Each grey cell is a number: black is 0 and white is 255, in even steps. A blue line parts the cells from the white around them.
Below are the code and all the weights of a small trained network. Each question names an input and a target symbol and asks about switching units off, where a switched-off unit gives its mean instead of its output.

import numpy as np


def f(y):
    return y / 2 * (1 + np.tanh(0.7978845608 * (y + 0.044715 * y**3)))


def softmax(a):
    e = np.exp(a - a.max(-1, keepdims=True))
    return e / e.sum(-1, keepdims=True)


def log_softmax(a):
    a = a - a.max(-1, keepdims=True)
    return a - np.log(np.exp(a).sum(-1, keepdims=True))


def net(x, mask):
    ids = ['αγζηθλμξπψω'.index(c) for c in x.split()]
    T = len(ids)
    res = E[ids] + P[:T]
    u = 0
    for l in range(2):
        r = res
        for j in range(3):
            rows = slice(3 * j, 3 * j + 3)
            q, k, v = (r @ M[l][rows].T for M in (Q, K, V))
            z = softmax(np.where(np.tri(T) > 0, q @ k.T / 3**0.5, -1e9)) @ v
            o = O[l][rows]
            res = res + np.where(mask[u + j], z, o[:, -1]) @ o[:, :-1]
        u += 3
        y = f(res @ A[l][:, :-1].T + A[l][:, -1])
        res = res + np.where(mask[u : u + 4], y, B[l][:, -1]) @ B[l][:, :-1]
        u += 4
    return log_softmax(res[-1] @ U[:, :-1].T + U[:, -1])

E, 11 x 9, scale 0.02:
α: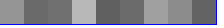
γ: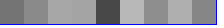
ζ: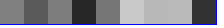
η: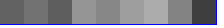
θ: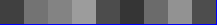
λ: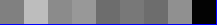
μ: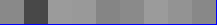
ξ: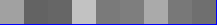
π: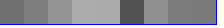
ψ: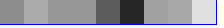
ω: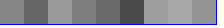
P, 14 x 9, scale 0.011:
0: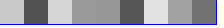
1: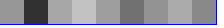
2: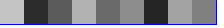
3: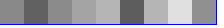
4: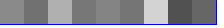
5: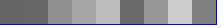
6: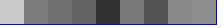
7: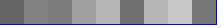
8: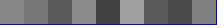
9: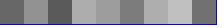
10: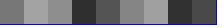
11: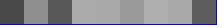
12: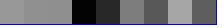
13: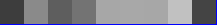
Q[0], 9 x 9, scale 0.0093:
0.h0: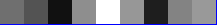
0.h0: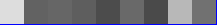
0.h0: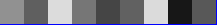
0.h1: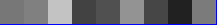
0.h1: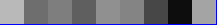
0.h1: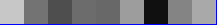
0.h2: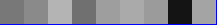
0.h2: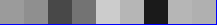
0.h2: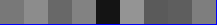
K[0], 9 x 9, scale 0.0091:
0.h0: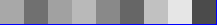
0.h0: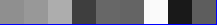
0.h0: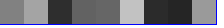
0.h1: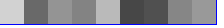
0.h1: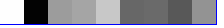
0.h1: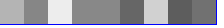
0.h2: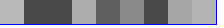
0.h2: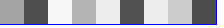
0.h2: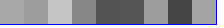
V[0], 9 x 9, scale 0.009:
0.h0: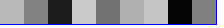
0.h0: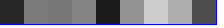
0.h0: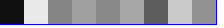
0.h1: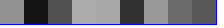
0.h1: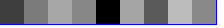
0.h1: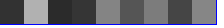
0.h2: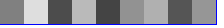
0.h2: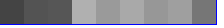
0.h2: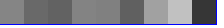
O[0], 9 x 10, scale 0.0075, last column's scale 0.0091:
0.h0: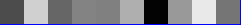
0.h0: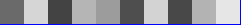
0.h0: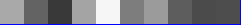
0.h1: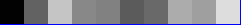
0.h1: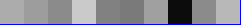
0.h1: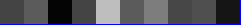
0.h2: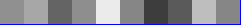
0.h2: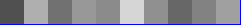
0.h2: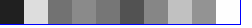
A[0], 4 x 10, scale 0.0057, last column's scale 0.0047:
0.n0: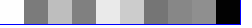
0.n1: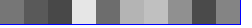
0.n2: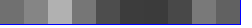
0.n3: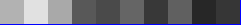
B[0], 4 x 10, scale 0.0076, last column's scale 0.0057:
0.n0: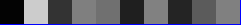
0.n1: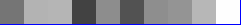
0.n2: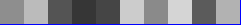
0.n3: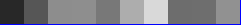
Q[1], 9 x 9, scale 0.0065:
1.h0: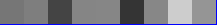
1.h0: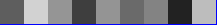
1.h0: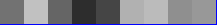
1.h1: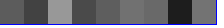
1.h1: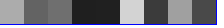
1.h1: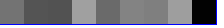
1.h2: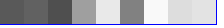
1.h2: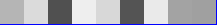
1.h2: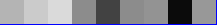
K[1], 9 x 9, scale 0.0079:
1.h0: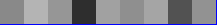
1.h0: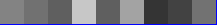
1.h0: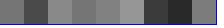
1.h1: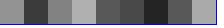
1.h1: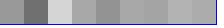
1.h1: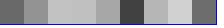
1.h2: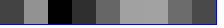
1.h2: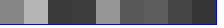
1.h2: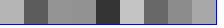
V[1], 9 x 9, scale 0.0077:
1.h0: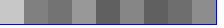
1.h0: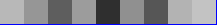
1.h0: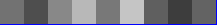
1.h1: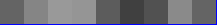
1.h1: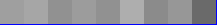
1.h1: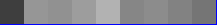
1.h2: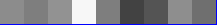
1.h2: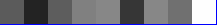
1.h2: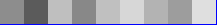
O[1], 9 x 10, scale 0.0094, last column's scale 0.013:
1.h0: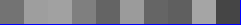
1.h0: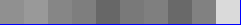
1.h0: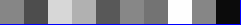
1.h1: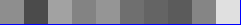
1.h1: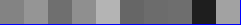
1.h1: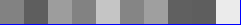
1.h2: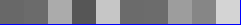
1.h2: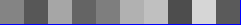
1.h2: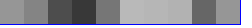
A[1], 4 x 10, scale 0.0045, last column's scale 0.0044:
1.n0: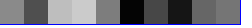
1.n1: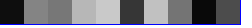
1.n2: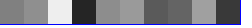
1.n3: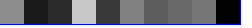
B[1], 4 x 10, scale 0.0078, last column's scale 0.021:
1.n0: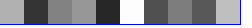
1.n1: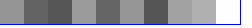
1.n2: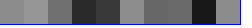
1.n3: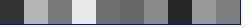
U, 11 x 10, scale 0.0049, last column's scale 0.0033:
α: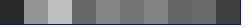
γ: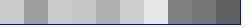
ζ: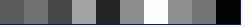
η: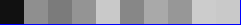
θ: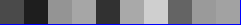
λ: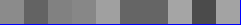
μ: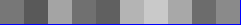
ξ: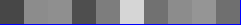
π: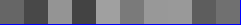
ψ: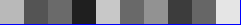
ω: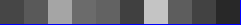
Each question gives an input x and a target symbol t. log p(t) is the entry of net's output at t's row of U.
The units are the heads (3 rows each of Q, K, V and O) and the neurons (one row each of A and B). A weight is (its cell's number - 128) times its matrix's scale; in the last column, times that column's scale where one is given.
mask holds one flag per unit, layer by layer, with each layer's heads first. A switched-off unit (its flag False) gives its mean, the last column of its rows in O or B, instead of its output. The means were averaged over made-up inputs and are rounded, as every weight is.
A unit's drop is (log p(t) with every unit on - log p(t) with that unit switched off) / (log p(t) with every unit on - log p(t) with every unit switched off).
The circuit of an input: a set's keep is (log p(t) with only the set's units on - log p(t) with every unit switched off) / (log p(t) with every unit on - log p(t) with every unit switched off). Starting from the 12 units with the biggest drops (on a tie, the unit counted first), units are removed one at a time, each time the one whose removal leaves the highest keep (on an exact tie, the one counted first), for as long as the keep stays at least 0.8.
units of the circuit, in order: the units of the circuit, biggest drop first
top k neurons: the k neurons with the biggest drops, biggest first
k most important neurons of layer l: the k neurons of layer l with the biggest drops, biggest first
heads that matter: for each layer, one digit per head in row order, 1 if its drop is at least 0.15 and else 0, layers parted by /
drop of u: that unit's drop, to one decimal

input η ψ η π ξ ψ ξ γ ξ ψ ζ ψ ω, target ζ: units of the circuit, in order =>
0.h0, 1.h2
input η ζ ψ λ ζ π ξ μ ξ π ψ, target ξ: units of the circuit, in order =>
0.h0, 0.n2
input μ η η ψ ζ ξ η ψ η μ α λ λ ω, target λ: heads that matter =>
000 / 001
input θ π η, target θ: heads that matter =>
111 / 011
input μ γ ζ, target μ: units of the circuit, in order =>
0.h0, 1.h2, 0.h1
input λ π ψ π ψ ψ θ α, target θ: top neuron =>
1.n0
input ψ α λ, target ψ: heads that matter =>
001 / 101
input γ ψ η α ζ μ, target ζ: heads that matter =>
001 / 001
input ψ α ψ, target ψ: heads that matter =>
001 / 101
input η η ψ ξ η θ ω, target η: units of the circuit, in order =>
0.h0, 1.n0
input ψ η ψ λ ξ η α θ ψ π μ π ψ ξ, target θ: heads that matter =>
010 / 011
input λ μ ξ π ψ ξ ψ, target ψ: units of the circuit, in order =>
0.h2, 1.h0, 0.h0
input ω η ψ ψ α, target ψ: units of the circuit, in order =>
1.h0, 0.h2, 0.h0
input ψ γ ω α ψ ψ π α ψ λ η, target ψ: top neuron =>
0.n1
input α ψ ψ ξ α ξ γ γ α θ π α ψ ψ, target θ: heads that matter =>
010 / 001
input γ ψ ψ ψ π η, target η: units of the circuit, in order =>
1.n0, 0.h2
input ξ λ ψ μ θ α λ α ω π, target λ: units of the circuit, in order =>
1.h2, 1.n0
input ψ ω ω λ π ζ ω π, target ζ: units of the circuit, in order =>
1.h2, 0.h2
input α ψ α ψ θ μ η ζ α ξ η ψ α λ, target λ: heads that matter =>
010 / 001
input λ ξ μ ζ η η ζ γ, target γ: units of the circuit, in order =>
0.h1
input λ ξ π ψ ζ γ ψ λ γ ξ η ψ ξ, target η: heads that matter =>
100 / 010
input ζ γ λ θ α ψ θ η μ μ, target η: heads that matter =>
011 / 000
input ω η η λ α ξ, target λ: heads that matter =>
010 / 011
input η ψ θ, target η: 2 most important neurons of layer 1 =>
1.n0, 1.n2
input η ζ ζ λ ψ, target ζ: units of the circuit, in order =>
0.h2, 1.h2
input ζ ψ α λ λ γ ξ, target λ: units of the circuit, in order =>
1.h2, 0.n2, 0.h0
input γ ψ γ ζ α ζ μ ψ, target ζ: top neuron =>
0.n1
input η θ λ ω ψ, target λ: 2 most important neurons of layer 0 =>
0.n2, 0.n1
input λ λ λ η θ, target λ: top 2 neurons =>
1.n1, 0.n2
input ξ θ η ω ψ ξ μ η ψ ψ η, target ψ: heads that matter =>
011 / 001
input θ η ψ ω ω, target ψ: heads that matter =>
101 / 101
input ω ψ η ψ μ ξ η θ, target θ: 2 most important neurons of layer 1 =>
1.n0, 1.n1
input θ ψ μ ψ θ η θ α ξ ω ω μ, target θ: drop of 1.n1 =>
0.0
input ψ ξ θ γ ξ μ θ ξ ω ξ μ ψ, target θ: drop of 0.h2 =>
0.1
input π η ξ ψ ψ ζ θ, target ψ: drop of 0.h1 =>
0.2
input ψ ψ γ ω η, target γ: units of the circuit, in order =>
0.h1
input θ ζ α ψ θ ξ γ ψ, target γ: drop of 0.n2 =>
-0.1
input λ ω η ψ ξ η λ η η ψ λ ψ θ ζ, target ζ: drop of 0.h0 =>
0.2
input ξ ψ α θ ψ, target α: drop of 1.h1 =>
0.0
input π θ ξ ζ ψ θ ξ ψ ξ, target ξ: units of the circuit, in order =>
0.h0
